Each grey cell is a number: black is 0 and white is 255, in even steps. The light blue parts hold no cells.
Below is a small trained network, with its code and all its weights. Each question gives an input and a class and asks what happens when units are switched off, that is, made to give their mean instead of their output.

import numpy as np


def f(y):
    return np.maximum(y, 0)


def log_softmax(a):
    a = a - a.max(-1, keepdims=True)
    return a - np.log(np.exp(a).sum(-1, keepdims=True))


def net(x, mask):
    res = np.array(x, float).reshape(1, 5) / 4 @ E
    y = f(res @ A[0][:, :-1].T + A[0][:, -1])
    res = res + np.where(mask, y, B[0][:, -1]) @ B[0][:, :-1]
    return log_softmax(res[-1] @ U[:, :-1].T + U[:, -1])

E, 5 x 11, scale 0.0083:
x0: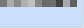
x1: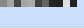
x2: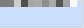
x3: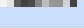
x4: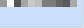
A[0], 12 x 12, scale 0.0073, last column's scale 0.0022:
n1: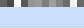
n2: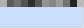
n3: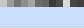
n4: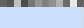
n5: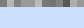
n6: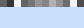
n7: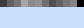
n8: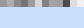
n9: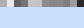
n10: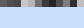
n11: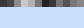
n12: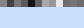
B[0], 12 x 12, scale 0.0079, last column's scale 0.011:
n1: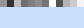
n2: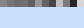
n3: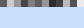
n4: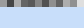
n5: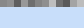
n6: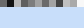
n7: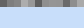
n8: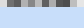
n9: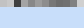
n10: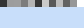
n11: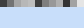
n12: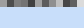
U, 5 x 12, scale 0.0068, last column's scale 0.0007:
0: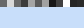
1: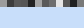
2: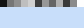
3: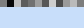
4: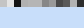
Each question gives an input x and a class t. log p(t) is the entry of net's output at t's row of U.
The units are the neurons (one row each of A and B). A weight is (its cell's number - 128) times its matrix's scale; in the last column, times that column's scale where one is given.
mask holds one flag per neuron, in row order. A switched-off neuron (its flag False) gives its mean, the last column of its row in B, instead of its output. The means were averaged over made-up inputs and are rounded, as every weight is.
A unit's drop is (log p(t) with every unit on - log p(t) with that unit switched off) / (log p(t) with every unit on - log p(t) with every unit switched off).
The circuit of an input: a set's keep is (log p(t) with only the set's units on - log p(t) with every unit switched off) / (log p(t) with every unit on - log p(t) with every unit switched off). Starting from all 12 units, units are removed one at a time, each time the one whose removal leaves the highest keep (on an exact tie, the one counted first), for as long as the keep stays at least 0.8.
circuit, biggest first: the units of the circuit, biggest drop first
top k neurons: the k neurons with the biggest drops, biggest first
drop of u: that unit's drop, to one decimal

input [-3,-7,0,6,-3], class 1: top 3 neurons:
n12, n2, n11
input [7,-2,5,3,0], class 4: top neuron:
n9
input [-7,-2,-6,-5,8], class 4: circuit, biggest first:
n8, n6
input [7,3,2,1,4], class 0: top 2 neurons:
n3, n8
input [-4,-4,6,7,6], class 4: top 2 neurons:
n9, n8
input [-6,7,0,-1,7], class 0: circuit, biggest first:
n8, n3
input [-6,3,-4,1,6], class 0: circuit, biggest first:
n8, n11
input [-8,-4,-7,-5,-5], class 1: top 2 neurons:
n12, n2
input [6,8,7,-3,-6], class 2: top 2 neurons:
n11, n10
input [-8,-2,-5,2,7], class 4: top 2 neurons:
n8, n9
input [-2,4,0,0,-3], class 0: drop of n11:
0.1
